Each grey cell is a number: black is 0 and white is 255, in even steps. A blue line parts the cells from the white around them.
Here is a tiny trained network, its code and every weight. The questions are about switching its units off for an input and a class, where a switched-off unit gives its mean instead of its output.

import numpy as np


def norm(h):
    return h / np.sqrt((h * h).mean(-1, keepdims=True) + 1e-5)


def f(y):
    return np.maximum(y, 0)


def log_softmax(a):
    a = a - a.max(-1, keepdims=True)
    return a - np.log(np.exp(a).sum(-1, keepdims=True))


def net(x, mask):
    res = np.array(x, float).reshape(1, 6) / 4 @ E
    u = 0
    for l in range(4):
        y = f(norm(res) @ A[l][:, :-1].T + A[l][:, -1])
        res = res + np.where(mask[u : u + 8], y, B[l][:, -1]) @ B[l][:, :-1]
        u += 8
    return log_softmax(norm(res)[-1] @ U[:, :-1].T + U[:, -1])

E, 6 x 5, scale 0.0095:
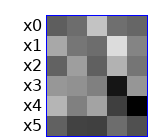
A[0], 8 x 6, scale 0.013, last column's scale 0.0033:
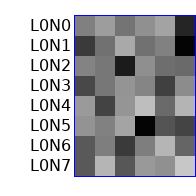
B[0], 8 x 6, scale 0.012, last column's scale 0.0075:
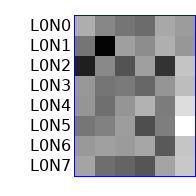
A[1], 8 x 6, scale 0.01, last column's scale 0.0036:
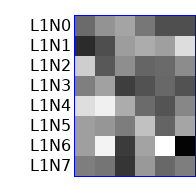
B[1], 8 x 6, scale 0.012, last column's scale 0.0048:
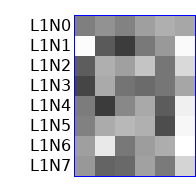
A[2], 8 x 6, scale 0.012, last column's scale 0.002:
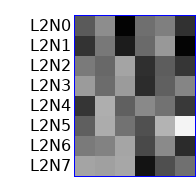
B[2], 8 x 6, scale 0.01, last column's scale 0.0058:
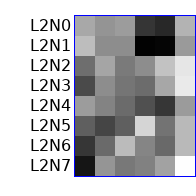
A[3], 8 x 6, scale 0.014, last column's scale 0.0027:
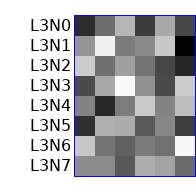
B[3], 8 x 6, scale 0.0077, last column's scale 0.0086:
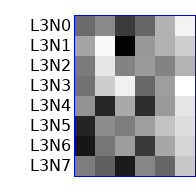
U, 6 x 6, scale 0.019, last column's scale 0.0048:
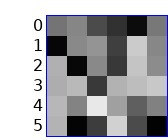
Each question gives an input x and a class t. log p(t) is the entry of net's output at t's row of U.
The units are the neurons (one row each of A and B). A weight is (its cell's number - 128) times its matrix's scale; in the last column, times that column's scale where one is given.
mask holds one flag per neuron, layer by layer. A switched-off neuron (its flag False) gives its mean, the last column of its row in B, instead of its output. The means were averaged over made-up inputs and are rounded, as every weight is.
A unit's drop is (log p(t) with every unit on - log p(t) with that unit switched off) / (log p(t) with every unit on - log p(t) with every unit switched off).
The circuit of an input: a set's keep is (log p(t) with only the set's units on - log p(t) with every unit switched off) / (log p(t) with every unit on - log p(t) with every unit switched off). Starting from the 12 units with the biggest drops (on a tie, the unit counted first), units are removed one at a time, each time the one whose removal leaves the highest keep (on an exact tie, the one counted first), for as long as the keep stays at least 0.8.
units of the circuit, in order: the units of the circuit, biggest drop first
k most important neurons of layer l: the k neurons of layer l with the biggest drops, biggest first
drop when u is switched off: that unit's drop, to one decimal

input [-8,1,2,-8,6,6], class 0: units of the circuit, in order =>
L0N2
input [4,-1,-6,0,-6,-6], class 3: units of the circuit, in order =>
L0N5, L3N1
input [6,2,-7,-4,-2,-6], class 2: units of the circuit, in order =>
L1N1, L3N4, L1N6
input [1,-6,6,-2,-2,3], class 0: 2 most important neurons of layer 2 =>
L2N0, L2N1
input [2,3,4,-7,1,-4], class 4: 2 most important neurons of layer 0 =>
L0N4, L0N2
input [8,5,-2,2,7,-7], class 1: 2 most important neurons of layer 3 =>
L3N5, L3N0
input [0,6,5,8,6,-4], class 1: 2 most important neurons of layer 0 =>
L0N5, L0N4
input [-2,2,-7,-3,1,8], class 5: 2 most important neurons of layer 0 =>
L0N4, L0N5
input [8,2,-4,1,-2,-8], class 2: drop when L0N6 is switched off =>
0.2
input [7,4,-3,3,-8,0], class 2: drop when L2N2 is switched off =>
0.2
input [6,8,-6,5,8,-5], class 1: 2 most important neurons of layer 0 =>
L0N5, L0N6
